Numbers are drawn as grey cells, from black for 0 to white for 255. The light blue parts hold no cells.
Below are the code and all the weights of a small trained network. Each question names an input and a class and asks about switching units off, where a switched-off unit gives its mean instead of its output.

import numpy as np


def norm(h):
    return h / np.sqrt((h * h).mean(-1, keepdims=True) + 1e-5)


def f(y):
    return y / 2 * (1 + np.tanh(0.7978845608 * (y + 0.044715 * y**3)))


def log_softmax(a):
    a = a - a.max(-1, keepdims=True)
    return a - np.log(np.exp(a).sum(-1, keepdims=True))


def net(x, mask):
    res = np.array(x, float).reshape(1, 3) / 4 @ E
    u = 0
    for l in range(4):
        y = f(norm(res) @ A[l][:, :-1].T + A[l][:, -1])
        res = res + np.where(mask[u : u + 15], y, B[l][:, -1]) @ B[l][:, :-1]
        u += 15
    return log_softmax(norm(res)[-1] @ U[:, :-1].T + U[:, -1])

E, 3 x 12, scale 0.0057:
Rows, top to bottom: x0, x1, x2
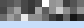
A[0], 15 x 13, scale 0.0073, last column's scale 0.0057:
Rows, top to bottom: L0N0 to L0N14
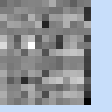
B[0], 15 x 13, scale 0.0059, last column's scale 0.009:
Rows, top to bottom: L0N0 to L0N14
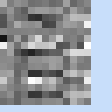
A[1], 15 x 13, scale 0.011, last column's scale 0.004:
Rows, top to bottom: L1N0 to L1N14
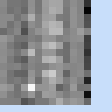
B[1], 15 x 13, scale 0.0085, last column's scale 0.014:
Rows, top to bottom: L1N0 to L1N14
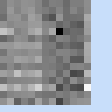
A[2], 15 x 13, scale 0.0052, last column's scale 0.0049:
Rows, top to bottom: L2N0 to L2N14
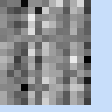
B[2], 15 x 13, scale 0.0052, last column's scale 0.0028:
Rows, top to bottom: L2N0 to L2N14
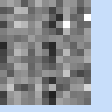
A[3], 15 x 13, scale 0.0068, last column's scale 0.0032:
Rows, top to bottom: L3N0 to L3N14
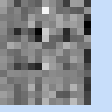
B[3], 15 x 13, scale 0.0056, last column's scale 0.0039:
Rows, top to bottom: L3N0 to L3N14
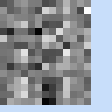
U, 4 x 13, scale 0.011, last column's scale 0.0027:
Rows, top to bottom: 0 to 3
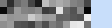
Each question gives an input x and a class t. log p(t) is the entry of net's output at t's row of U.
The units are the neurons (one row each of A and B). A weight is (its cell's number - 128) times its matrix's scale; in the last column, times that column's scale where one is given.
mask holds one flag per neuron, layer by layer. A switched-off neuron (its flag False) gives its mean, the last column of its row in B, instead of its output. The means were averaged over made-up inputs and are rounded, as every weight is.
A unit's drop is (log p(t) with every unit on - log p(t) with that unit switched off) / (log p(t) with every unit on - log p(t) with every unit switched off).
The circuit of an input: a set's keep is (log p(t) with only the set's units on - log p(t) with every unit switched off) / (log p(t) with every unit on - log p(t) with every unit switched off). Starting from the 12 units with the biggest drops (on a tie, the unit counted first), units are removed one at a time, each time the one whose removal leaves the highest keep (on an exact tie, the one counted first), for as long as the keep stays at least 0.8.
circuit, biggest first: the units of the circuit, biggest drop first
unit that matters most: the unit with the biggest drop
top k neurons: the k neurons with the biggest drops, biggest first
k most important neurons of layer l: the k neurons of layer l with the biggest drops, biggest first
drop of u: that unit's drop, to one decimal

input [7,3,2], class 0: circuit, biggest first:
(L0N6, L0N11, L1N12)
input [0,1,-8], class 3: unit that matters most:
L0N7
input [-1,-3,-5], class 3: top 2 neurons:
(L0N7, L0N2)
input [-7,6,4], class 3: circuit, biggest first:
(L1N12, L1N10, L0N11)
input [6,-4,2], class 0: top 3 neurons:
(L0N11, L0N6, L1N12)
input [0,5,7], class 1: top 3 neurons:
(L0N6, L1N12, L0N11)
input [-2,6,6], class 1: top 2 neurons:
(L0N6, L1N12)
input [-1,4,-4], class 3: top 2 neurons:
(L0N7, L0N6)
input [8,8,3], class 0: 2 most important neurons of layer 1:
(L1N12, L1N2)
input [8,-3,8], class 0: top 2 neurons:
(L0N6, L0N11)
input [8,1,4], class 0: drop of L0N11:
0.1
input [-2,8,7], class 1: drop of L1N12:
0.2
